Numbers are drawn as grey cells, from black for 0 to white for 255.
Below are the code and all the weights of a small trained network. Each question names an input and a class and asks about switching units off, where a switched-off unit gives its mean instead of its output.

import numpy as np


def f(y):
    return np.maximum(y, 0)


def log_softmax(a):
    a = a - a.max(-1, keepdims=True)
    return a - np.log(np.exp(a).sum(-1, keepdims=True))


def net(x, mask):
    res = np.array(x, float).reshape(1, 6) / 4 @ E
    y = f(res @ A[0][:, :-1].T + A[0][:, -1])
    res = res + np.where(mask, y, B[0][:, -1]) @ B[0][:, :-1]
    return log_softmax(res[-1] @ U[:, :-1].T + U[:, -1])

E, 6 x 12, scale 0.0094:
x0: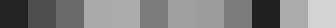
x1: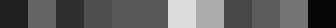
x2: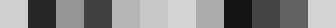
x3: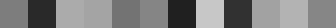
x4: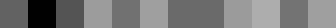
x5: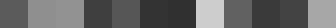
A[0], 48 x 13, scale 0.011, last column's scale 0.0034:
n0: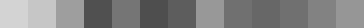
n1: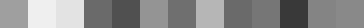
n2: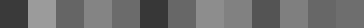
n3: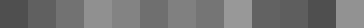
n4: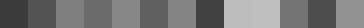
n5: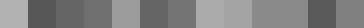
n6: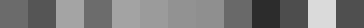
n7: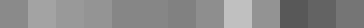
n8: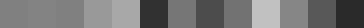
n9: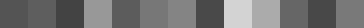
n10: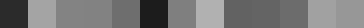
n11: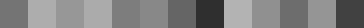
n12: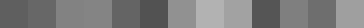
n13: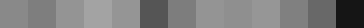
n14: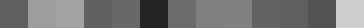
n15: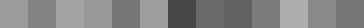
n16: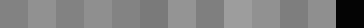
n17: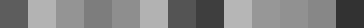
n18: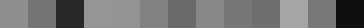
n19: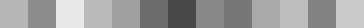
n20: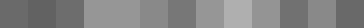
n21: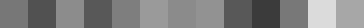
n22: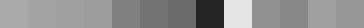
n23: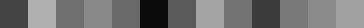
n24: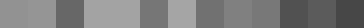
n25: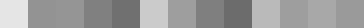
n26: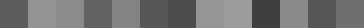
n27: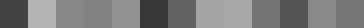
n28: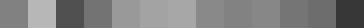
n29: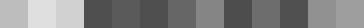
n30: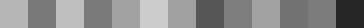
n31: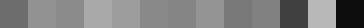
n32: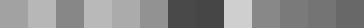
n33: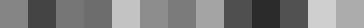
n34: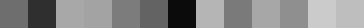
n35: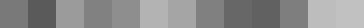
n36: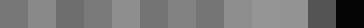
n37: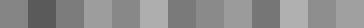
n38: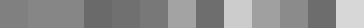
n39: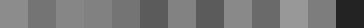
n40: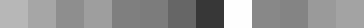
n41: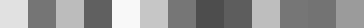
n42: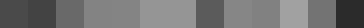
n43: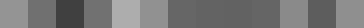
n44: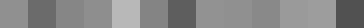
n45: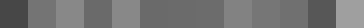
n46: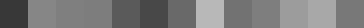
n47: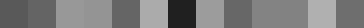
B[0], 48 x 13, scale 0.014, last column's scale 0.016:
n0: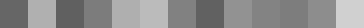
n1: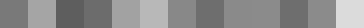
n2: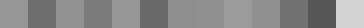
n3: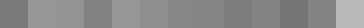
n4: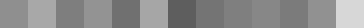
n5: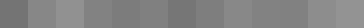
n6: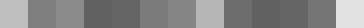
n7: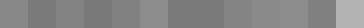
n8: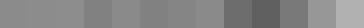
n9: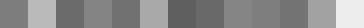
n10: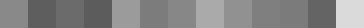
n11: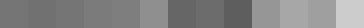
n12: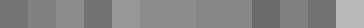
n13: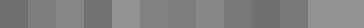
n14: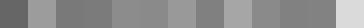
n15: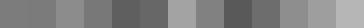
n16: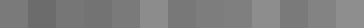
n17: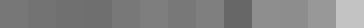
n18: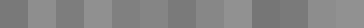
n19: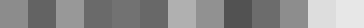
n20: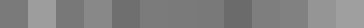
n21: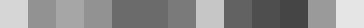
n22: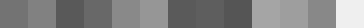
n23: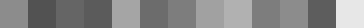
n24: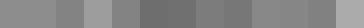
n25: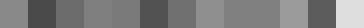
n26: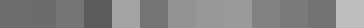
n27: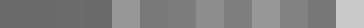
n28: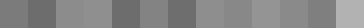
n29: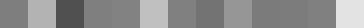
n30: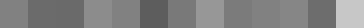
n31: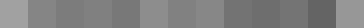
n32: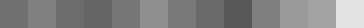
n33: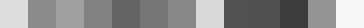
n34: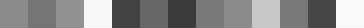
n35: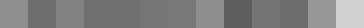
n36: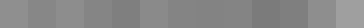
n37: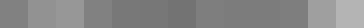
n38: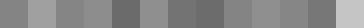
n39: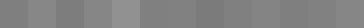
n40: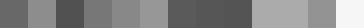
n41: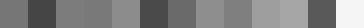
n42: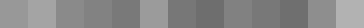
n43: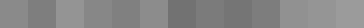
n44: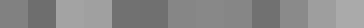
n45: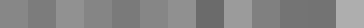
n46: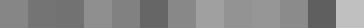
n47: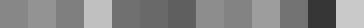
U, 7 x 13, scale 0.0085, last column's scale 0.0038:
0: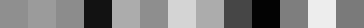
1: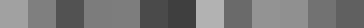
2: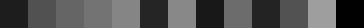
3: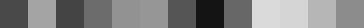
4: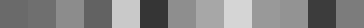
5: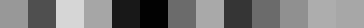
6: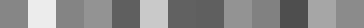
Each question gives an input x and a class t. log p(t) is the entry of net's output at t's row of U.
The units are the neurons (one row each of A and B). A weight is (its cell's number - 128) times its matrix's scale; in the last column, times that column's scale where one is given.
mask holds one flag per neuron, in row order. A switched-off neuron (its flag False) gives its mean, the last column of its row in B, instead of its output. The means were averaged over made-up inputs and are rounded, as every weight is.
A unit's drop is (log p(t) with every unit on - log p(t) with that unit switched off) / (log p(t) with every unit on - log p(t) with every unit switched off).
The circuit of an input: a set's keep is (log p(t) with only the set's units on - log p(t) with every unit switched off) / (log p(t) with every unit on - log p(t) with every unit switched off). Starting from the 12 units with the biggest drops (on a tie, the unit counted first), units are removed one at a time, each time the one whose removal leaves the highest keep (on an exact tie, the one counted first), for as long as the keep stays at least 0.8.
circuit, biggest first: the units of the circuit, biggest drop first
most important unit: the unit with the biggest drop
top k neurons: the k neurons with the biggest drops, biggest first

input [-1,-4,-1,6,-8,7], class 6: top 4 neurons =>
(n29 n1 n0 n41)
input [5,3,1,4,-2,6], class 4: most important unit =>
n23
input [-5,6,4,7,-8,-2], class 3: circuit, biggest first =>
(n33 n21)
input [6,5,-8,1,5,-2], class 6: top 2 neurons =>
(n9 n4)
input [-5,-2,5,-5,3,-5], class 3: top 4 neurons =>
(n33 n21 n6 n40)
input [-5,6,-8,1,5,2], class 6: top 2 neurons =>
(n9 n4)
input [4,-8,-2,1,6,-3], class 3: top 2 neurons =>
(n40 n22)
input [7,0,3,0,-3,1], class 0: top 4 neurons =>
(n34 n41 n25 n47)
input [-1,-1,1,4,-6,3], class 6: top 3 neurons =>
(n29 n0 n1)
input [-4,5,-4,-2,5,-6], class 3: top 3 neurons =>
(n33 n21 n6)
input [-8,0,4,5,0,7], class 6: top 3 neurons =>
(n29 n0 n1)
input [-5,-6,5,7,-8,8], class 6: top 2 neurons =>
(n29 n34)
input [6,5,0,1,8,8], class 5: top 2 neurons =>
(n33 n21)
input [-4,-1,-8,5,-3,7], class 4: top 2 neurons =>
(n23 n2)
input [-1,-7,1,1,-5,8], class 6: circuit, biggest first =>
(n29)
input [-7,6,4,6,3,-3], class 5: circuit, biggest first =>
(n29 n1)
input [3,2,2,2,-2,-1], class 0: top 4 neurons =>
(n34 n41 n47 n25)
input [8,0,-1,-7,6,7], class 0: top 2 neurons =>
(n33 n21)
